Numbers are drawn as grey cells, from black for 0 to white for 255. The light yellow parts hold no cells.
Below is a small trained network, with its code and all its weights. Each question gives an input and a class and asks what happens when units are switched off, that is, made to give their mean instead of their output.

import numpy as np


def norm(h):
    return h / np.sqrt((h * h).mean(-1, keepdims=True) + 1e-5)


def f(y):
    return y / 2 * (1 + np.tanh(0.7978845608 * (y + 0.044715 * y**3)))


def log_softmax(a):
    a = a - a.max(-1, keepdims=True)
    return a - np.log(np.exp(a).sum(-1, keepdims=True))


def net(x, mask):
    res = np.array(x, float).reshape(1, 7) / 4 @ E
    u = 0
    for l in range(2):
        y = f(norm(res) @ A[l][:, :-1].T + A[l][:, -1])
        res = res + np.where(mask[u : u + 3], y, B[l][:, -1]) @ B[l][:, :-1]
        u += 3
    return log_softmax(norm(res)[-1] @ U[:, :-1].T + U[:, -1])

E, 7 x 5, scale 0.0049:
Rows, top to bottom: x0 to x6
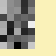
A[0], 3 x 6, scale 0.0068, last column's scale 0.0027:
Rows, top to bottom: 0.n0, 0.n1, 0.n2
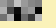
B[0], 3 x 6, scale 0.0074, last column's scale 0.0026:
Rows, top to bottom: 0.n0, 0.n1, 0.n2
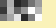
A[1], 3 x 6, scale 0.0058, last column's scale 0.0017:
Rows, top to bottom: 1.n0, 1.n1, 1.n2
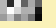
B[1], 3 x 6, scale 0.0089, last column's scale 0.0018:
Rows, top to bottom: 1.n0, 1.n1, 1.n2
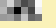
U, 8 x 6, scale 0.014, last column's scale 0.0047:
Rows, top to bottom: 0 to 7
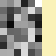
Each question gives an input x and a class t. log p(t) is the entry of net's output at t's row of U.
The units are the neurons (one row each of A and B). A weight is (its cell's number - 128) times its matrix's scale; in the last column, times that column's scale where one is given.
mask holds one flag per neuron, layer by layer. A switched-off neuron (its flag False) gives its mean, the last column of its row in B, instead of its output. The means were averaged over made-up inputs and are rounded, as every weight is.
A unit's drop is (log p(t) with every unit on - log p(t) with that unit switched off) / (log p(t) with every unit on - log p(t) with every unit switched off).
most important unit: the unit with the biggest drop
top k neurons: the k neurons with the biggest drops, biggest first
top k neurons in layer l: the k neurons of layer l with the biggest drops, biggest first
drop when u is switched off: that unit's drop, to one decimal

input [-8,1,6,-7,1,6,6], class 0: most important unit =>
0.n2
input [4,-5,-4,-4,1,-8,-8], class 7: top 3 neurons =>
(1.n1, 0.n2, 0.n0)
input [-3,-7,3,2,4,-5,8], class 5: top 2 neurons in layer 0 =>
(0.n1, 0.n2)
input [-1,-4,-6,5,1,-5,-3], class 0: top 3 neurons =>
(1.n0, 0.n1, 0.n0)
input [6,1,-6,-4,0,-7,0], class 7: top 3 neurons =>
(1.n1, 0.n2, 1.n2)
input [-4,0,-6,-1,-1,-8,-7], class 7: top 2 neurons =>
(1.n1, 0.n0)
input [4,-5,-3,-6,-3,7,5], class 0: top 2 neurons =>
(0.n2, 0.n1)
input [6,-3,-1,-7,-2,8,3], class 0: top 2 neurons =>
(0.n2, 0.n1)
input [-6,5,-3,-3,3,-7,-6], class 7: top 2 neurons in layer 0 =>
(0.n2, 0.n0)
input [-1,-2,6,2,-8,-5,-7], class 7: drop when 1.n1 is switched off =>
0.6
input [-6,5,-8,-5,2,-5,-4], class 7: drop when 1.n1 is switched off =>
0.2
